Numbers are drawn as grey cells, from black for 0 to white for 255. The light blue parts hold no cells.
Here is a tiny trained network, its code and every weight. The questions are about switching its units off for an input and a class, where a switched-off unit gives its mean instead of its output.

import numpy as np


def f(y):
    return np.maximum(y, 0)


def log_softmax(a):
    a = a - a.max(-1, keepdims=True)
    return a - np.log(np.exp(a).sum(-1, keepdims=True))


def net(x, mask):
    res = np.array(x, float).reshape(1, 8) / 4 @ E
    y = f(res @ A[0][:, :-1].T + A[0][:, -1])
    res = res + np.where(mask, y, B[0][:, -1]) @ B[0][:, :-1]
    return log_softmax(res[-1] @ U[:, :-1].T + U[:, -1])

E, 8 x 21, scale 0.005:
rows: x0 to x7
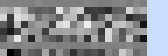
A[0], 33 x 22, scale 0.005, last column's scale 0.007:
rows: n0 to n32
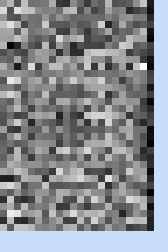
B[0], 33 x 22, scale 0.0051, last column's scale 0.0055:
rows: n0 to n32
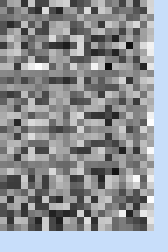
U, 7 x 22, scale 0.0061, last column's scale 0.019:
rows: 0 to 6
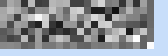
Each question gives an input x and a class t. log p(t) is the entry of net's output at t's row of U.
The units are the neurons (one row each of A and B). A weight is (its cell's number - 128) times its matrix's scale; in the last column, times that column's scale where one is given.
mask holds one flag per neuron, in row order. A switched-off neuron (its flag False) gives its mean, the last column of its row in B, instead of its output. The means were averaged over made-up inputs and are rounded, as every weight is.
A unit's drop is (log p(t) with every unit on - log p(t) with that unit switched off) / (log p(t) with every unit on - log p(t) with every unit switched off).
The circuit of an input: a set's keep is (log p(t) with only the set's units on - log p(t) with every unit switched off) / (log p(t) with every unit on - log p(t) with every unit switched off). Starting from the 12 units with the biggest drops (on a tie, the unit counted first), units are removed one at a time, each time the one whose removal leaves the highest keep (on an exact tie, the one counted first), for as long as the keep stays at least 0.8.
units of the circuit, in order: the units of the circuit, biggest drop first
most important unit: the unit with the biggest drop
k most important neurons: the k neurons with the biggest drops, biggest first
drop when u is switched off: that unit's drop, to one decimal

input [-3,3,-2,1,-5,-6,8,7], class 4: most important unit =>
n6
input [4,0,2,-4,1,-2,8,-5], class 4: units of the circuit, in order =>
[n30 n11]
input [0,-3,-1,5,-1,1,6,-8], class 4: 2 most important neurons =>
[n30 n11]
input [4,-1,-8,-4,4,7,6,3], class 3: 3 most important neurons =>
[n31 n28 n9]
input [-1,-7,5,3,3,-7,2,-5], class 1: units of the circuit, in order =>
[n16 n7]
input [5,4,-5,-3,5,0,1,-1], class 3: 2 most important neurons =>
[n31 n28]
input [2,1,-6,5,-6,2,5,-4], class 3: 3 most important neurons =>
[n28 n31 n25]
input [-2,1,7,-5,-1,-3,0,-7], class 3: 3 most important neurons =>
[n1 n32 n6]
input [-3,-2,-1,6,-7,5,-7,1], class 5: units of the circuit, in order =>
[n3 n26]
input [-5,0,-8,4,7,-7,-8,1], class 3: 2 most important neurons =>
[n31 n28]
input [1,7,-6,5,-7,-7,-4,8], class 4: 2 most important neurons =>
[n6 n18]
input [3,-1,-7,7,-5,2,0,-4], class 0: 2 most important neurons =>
[n21 n8]
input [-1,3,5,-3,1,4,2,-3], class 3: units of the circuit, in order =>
[n1 n32]
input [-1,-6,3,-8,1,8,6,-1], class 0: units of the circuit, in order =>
[n0]
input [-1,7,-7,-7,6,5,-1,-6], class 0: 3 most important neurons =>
[n0 n29 n4]
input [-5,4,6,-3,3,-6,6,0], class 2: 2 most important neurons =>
[n9 n28]
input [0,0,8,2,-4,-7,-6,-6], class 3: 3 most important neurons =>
[n1 n32 n17]
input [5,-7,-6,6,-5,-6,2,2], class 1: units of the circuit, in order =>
[n7 n16]
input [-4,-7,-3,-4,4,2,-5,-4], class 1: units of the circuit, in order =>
[n16 n7]
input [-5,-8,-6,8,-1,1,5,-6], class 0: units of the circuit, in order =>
[n21]
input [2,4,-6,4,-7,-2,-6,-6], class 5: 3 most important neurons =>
[n3 n26 n13]
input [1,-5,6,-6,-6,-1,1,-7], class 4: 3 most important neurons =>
[n30 n11 n21]
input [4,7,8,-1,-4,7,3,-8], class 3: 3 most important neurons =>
[n1 n32 n16]
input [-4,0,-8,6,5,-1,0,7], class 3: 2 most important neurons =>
[n31 n28]
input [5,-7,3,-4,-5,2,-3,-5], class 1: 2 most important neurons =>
[n16 n7]
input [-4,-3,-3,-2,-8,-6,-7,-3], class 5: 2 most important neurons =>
[n3 n26]
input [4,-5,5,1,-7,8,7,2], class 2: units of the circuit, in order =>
[n17]
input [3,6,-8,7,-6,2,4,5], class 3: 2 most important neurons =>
[n28 n31]
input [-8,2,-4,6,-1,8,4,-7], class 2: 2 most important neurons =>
[n17 n22]
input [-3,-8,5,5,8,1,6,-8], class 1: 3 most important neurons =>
[n16 n7 n20]
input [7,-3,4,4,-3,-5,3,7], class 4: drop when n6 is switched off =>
0.9
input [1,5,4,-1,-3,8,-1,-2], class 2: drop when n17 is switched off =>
0.2
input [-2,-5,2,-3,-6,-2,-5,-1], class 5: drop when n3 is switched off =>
0.3
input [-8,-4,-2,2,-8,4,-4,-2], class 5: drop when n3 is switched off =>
0.1
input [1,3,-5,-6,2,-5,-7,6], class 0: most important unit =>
n0
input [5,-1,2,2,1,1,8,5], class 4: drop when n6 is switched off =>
0.4
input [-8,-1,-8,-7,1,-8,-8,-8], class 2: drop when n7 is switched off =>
0.1
